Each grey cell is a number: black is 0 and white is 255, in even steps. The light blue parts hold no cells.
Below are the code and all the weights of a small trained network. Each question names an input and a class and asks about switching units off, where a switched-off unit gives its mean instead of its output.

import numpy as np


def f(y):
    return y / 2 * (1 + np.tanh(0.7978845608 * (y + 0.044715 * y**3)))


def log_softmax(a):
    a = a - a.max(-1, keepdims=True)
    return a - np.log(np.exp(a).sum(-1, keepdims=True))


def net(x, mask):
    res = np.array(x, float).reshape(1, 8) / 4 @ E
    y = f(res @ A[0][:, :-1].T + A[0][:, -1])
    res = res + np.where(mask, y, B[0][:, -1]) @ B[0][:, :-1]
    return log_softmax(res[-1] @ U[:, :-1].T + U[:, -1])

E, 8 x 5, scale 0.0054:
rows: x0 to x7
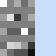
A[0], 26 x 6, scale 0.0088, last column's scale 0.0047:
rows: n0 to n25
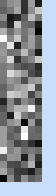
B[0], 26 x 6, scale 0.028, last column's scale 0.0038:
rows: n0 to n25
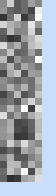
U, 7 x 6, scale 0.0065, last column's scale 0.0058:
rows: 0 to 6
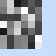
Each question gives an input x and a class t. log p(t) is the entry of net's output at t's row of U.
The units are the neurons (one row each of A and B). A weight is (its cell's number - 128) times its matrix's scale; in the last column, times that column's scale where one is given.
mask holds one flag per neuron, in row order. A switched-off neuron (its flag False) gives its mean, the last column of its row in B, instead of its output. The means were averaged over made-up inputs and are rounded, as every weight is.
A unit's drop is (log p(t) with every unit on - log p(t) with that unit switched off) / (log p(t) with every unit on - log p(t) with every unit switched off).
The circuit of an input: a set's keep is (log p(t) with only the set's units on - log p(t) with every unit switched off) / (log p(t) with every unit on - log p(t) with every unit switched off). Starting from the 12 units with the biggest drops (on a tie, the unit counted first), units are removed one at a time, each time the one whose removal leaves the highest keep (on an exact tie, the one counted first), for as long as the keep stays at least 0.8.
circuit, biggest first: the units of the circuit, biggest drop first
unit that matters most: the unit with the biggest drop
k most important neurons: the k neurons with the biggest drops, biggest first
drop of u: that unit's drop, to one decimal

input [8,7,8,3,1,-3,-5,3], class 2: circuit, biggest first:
n5
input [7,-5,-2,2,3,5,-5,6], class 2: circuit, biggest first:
n5, n21
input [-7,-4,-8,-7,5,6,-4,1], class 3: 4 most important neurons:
n16, n3, n5, n21
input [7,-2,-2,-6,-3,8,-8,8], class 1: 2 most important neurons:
n24, n20
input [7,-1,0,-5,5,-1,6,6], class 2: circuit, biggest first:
n5, n21
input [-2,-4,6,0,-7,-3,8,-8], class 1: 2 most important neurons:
n15, n2
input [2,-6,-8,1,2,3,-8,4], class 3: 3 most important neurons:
n16, n3, n13
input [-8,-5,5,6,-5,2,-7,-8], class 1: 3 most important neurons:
n15, n12, n5
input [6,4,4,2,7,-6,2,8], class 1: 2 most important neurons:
n24, n20
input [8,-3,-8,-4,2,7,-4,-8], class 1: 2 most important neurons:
n15, n12
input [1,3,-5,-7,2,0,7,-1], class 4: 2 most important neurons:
n13, n10
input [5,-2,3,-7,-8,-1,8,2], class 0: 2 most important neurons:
n17, n2
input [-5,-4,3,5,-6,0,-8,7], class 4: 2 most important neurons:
n2, n15
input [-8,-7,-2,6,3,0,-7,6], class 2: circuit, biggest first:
n25
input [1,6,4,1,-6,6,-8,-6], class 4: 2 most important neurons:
n2, n23
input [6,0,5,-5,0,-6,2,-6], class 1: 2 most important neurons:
n15, n25
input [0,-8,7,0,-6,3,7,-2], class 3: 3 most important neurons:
n6, n8, n2
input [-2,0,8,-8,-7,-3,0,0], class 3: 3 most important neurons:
n6, n8, n19
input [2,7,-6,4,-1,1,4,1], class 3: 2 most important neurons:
n16, n3
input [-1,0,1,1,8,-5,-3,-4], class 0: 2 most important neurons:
n19, n18
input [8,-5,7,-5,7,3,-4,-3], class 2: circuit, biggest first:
n5
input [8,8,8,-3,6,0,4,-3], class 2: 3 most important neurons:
n5, n21, n16
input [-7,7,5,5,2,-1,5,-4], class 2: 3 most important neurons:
n25, n14, n2
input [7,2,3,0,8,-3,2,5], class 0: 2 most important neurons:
n19, n18
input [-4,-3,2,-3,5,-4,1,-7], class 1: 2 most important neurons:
n15, n12
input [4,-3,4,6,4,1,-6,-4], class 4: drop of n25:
0.2
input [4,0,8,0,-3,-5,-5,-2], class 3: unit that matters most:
n6
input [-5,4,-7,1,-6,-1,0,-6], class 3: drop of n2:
0.1
